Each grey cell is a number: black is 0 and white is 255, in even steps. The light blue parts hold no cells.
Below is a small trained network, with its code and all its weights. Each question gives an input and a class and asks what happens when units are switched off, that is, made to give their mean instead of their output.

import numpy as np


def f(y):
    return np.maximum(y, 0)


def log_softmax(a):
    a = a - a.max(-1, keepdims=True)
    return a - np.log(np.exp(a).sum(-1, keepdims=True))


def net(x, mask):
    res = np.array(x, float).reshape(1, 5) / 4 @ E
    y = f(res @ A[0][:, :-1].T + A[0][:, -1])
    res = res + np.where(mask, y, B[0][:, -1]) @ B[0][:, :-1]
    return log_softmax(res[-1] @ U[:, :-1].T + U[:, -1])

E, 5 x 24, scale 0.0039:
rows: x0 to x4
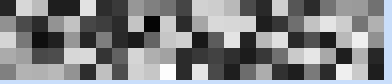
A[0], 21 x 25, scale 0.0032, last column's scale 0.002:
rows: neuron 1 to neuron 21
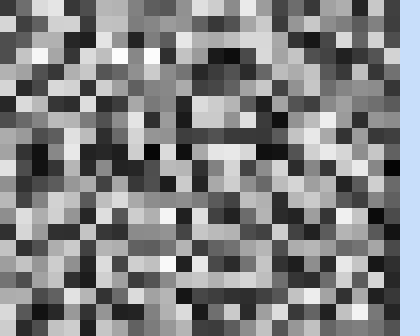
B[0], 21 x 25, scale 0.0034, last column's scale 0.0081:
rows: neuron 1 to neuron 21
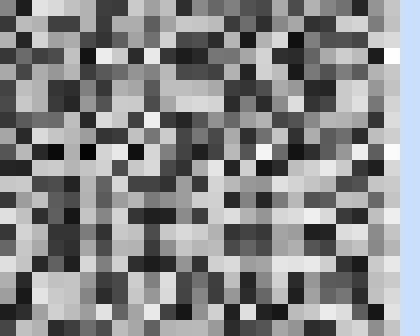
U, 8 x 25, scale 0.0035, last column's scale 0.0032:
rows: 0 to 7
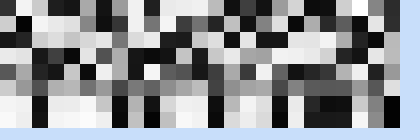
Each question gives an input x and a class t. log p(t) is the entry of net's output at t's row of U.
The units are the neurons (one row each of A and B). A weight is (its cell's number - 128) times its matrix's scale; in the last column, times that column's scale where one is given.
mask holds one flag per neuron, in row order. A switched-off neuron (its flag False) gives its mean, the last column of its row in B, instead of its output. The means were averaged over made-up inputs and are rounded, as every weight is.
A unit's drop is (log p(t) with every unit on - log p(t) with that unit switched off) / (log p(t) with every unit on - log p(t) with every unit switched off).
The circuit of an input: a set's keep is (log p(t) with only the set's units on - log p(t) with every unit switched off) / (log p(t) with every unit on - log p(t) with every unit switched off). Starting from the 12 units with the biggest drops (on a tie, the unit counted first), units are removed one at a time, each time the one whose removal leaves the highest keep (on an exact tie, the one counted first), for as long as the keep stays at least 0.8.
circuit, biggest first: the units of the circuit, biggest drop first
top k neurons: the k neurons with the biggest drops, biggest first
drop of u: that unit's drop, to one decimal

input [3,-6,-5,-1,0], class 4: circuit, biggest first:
[neuron 4]
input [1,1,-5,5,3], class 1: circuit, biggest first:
[neuron 19; neuron 9]
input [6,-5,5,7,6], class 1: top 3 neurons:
[neuron 5; neuron 19; neuron 9]
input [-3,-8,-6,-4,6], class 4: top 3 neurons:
[neuron 4; neuron 11; neuron 20]
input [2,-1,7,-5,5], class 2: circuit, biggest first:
[neuron 20; neuron 11]
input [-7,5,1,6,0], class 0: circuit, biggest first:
[neuron 2; neuron 6]
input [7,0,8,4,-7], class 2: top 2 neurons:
[neuron 20; neuron 11]
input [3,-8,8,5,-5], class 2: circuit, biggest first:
[neuron 20; neuron 11]
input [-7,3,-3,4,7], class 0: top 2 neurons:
[neuron 2; neuron 13]
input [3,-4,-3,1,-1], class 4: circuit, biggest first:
[neuron 4; neuron 11]
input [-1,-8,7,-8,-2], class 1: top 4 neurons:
[neuron 3; neuron 18; neuron 10; neuron 8]
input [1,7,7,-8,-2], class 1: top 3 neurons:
[neuron 3; neuron 18; neuron 4]
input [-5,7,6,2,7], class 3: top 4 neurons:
[neuron 17; neuron 14; neuron 4; neuron 10]
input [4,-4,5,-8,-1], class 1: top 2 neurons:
[neuron 3; neuron 18]
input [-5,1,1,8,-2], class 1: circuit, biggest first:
[neuron 19]
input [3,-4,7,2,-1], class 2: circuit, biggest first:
[neuron 20; neuron 11]
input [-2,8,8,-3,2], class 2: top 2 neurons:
[neuron 11; neuron 20]
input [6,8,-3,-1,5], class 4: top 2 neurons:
[neuron 10; neuron 8]
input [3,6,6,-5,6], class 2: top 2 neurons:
[neuron 11; neuron 20]
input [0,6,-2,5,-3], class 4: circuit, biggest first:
[neuron 10]
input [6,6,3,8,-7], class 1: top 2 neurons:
[neuron 9; neuron 19]
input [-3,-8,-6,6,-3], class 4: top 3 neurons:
[neuron 4; neuron 11; neuron 20]
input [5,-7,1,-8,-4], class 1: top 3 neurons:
[neuron 3; neuron 18; neuron 10]
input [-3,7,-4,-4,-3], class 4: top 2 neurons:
[neuron 10; neuron 8]
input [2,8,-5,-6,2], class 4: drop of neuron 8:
0.4
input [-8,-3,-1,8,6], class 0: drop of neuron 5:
-0.1
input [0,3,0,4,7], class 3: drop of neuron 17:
0.2
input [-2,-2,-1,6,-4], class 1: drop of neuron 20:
0.0
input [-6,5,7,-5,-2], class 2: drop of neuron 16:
-0.1
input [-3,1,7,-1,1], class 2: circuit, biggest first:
[neuron 11]
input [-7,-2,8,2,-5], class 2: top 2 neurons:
[neuron 20; neuron 11]
